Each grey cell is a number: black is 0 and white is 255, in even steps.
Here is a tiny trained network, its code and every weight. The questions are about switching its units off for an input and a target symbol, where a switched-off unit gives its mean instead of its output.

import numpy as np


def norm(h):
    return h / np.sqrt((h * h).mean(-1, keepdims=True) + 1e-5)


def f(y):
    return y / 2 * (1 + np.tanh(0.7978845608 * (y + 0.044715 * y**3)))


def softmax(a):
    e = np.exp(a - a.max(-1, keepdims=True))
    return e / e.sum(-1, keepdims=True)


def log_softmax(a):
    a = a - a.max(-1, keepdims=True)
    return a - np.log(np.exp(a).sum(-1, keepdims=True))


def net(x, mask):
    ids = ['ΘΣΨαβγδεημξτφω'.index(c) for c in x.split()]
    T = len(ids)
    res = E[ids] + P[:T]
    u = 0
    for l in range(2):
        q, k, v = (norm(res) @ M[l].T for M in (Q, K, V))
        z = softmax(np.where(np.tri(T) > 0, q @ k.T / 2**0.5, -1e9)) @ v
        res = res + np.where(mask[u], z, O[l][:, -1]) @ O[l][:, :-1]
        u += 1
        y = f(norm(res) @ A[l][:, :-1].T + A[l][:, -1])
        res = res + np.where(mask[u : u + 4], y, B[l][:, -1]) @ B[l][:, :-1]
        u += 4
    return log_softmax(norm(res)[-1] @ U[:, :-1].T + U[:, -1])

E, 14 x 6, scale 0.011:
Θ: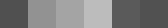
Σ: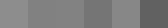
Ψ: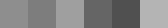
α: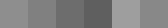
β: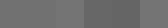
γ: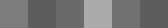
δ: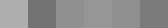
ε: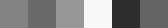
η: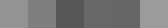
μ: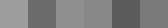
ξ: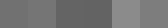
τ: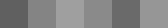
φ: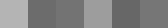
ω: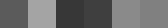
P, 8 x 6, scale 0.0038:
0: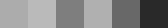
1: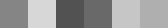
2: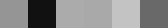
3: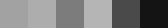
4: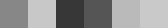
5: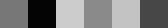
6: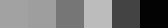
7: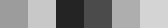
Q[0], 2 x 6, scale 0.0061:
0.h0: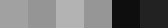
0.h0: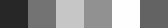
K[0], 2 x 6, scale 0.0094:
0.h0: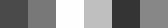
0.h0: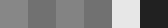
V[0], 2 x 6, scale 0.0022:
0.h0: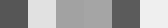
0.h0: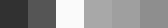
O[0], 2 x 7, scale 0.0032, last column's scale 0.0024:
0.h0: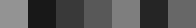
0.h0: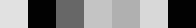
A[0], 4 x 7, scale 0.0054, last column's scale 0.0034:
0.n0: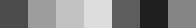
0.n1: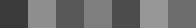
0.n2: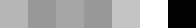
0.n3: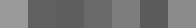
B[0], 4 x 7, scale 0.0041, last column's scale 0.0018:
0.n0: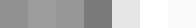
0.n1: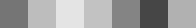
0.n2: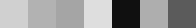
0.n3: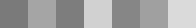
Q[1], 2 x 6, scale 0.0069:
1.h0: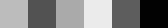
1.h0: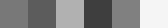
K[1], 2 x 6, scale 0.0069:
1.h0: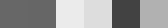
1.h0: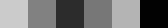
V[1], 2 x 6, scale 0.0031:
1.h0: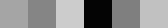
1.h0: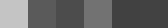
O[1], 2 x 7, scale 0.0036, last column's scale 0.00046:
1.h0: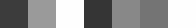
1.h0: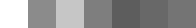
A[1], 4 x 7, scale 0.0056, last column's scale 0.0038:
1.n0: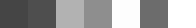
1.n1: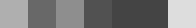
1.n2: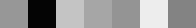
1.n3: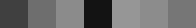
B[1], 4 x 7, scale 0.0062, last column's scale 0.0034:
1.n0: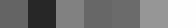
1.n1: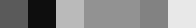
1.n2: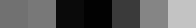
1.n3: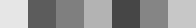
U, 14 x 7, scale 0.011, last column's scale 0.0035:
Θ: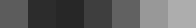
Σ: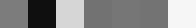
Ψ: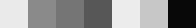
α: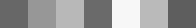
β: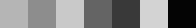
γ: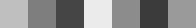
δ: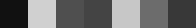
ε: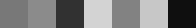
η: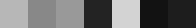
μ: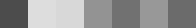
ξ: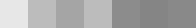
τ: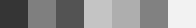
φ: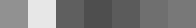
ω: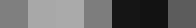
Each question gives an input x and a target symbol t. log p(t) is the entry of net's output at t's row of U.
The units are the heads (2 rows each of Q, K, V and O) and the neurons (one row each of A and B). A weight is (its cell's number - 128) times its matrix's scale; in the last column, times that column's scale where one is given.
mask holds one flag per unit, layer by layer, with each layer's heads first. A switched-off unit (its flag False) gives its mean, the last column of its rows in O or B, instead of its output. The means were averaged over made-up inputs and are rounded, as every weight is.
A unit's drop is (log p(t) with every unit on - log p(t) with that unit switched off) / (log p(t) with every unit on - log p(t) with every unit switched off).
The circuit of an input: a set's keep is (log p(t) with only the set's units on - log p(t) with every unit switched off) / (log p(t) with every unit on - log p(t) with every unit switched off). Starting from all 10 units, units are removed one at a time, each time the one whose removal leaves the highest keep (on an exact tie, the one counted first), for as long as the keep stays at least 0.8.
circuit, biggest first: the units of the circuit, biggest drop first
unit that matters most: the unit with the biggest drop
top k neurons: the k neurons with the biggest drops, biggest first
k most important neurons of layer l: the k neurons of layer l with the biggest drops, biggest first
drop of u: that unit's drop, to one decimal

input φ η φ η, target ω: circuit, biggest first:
1.n0; 0.h0; 1.n1; 1.n2
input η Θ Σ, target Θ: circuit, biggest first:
1.n2; 0.h0
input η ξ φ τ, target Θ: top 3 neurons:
0.n0; 1.n2; 1.n0
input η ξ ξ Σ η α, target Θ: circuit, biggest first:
0.h0; 1.n2
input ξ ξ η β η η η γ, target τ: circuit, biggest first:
1.n2; 1.n3
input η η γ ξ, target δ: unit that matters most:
1.n3
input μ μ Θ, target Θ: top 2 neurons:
1.n2; 0.n0
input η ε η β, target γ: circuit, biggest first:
1.h0; 0.h0; 1.n0
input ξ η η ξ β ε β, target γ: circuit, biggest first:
0.h0; 1.h0; 1.n0
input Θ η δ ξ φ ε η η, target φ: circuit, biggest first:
1.n0; 0.h0; 0.n1
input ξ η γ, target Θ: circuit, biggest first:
1.n2; 0.n0
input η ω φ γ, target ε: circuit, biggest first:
0.n0; 0.h0; 1.n1
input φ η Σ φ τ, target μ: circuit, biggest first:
1.n2; 0.n1; 1.n1
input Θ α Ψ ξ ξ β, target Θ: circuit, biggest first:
1.n2; 0.h0
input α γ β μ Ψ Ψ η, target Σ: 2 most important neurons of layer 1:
1.n1; 1.n2
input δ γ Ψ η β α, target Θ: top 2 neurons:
1.n2; 0.n2
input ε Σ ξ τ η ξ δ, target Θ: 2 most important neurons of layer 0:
0.n0; 0.n1
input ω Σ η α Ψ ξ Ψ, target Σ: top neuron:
1.n1
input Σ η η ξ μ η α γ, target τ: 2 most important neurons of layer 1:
1.n3; 1.n2
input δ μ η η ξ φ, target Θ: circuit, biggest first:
1.n2
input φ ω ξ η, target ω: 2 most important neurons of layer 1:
1.n0; 1.n1
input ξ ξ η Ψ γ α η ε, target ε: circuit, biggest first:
0.n0; 1.n2
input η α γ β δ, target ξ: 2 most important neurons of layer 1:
1.n2; 1.n0
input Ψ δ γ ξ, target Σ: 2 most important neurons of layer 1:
1.n1; 1.n2
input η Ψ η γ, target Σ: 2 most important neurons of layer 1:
1.n0; 1.n2
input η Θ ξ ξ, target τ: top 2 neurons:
1.n2; 0.n3
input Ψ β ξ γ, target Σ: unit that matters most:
1.h0
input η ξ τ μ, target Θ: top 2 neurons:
1.n2; 0.n0
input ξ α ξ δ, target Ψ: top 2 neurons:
0.n0; 1.n1
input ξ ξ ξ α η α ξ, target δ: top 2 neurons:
1.n1; 0.n0
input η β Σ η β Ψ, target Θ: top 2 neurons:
1.n2; 0.n1
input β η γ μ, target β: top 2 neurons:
0.n0; 1.n0
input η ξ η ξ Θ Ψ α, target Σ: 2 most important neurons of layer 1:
1.n2; 1.n1
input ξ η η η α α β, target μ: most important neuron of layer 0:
0.n0
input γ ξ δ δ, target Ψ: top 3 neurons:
0.n0; 1.n3; 1.n1
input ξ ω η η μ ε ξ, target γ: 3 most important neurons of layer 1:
1.n2; 1.n0; 1.n1
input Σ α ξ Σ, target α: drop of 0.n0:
0.5
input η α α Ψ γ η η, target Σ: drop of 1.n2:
0.1
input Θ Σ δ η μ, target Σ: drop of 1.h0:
0.0
